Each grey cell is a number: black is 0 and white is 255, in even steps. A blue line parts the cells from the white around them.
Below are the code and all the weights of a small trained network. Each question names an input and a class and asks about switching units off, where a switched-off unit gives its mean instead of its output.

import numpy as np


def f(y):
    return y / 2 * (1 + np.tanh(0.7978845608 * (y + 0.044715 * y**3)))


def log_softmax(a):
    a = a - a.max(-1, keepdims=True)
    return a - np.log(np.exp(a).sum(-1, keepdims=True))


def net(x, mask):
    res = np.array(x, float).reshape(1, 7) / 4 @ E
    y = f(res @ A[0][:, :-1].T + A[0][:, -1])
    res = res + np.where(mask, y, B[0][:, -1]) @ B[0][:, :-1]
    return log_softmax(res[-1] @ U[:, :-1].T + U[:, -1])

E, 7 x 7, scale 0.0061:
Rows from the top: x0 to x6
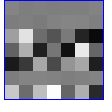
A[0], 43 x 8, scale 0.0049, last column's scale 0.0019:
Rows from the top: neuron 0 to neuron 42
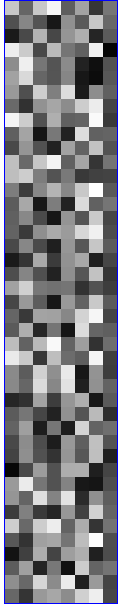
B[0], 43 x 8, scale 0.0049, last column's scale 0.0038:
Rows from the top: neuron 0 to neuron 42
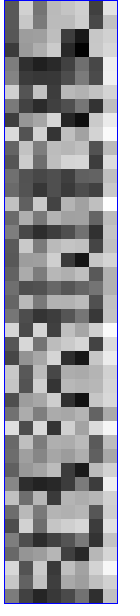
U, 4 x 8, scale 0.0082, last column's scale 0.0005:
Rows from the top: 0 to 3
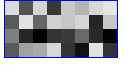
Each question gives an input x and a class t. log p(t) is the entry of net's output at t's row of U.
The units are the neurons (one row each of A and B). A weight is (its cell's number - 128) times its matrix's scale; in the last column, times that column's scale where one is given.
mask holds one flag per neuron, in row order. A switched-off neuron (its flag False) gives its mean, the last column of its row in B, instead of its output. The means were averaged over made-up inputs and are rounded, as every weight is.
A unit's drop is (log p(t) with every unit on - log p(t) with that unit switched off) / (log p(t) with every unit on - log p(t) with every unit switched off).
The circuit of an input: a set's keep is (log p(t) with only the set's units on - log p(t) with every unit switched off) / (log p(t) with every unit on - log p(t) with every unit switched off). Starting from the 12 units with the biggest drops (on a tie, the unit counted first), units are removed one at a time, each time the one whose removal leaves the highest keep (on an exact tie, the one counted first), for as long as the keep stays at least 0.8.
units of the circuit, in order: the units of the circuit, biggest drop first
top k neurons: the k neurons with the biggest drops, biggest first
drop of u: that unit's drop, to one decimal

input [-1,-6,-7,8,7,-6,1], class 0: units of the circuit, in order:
[neuron 30]
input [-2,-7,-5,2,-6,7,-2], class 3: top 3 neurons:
[neuron 8; neuron 25; neuron 3]
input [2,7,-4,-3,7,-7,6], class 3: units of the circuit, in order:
[neuron 28; neuron 18]
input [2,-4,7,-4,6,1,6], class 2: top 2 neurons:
[neuron 4; neuron 34]
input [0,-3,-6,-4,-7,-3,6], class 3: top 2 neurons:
[neuron 8; neuron 3]
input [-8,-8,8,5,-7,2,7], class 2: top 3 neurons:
[neuron 34; neuron 4; neuron 5]
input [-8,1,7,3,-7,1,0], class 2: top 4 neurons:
[neuron 34; neuron 4; neuron 5; neuron 12]
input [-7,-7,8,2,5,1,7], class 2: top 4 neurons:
[neuron 4; neuron 34; neuron 5; neuron 12]
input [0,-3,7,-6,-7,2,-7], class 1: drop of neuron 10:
0.3
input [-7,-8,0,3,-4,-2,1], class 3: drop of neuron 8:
0.2
